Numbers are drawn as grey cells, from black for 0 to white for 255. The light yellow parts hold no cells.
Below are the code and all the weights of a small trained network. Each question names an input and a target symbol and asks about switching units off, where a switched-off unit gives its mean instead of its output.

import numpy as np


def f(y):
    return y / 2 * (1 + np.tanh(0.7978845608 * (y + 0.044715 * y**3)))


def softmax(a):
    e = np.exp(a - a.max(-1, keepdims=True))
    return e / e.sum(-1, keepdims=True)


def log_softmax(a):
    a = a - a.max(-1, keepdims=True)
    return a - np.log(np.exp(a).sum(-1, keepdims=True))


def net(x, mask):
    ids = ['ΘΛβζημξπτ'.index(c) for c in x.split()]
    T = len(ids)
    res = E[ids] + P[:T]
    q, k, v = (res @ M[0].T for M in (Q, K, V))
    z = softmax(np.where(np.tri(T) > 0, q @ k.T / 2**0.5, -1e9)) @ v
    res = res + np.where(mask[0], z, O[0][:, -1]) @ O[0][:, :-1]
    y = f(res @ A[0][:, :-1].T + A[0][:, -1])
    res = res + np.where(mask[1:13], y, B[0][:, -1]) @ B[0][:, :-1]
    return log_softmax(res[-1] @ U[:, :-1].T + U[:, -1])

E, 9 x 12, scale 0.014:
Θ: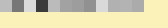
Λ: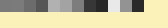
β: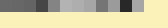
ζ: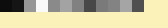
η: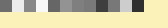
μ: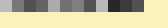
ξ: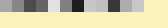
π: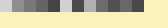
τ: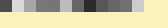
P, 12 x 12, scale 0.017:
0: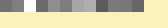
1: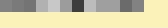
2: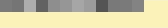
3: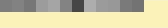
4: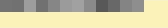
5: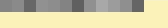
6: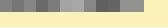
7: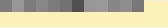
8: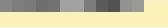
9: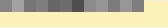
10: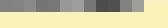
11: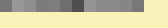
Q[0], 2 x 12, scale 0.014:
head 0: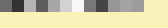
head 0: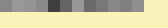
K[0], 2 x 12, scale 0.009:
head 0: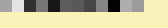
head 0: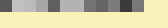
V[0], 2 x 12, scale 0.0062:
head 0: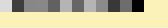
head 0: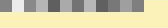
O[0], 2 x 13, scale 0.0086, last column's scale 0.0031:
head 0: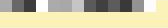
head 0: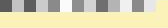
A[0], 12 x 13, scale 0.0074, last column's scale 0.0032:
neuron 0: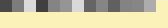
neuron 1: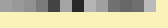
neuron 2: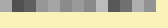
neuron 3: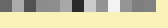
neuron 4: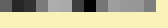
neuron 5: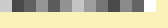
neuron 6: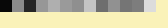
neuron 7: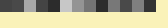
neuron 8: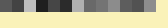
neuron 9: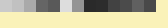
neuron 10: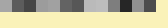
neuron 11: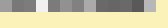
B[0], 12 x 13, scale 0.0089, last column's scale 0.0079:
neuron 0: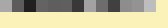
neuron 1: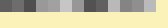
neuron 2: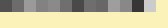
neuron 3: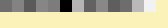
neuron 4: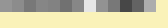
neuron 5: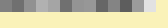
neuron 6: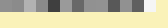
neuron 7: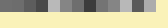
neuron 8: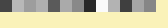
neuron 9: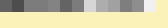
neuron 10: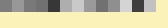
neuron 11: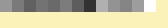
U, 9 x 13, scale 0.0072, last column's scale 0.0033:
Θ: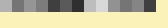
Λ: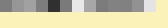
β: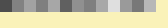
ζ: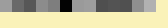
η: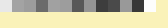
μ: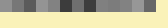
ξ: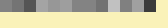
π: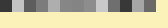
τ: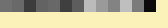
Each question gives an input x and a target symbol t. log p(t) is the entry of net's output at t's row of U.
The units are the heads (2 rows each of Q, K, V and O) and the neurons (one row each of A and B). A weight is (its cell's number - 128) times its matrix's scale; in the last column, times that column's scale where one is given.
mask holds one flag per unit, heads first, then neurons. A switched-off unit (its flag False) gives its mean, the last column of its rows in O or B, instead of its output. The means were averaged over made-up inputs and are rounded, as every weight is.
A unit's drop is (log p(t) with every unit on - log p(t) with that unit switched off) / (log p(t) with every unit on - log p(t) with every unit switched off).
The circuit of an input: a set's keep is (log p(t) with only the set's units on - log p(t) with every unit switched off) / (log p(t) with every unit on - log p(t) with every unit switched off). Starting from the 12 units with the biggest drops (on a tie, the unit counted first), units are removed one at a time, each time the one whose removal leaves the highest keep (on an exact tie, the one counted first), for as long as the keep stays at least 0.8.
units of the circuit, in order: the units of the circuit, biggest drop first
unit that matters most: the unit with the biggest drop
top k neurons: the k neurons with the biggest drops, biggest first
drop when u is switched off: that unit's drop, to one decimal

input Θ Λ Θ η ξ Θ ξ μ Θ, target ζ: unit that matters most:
head 0
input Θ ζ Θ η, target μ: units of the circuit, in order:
neuron 11; neuron 3
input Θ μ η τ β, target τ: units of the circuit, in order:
head 0; neuron 0
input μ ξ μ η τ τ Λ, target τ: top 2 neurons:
neuron 3; neuron 0
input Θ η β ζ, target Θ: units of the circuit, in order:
neuron 6; neuron 4
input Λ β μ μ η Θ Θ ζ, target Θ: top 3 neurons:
neuron 4; neuron 3; neuron 1
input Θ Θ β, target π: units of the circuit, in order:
neuron 8; head 0
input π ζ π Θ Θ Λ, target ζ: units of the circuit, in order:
neuron 3; neuron 4
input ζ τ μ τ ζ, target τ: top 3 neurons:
neuron 0; neuron 7; neuron 5
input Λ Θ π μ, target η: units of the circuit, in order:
neuron 3; neuron 9; neuron 10
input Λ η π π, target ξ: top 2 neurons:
neuron 1; neuron 6
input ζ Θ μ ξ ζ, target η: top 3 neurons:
neuron 3; neuron 9; neuron 6
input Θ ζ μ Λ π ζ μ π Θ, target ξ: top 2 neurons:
neuron 3; neuron 5
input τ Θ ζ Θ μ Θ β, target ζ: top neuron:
neuron 5
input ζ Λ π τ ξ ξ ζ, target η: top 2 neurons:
neuron 3; neuron 9
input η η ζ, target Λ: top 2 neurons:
neuron 6; neuron 3
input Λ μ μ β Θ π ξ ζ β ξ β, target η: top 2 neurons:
neuron 3; neuron 7
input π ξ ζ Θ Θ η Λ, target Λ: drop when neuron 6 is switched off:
0.5
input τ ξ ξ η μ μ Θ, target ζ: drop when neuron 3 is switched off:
-0.1
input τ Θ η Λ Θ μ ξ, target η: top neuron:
neuron 3
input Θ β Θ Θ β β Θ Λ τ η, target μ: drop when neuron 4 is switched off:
0.2
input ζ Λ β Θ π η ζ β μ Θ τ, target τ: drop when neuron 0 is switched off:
0.3
